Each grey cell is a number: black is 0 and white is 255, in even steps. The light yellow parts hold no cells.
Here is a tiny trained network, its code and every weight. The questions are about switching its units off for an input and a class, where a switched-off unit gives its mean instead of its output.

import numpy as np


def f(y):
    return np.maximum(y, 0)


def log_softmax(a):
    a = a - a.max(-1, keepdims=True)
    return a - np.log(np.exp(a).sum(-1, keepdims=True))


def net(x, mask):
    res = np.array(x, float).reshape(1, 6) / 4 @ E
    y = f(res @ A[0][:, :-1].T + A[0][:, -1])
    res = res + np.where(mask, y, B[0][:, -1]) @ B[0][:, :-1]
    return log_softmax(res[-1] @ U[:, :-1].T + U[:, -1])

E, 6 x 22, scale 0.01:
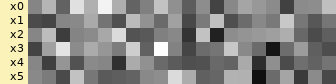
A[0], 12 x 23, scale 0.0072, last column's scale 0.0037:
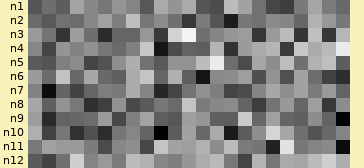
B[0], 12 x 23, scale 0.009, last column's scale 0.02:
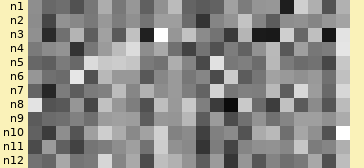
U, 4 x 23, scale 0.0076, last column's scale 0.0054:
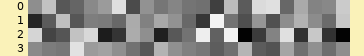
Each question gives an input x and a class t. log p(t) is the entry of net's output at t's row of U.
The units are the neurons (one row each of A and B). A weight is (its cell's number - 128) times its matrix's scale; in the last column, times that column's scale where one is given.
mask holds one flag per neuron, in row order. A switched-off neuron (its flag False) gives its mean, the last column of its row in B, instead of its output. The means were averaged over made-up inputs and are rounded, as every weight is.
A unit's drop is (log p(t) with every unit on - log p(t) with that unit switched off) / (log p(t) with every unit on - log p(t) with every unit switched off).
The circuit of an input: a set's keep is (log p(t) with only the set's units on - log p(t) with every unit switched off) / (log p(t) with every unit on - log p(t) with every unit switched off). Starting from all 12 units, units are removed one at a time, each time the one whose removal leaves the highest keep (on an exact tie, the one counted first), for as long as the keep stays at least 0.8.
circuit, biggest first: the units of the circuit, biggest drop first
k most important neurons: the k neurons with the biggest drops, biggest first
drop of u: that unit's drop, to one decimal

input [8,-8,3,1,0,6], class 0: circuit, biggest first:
(n1)
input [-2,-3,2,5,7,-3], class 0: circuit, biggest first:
(n3; n12; n6)
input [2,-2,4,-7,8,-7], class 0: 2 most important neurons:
(n3; n4)
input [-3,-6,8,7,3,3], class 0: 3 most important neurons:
(n3; n1; n12)
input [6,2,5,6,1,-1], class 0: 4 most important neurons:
(n3; n8; n12; n1)
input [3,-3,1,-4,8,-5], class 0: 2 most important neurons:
(n3; n4)
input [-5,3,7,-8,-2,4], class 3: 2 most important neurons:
(n3; n8)
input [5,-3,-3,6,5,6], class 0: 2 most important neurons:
(n3; n1)
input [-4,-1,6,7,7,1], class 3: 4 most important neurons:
(n10; n7; n4; n6)
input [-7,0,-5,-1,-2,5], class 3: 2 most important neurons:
(n8; n3)
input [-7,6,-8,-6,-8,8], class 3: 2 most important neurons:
(n3; n8)
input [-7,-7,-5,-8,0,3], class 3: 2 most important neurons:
(n8; n3)
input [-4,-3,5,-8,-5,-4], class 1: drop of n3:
0.1
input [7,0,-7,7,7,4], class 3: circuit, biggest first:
(n6)
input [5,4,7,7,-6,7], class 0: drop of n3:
0.6
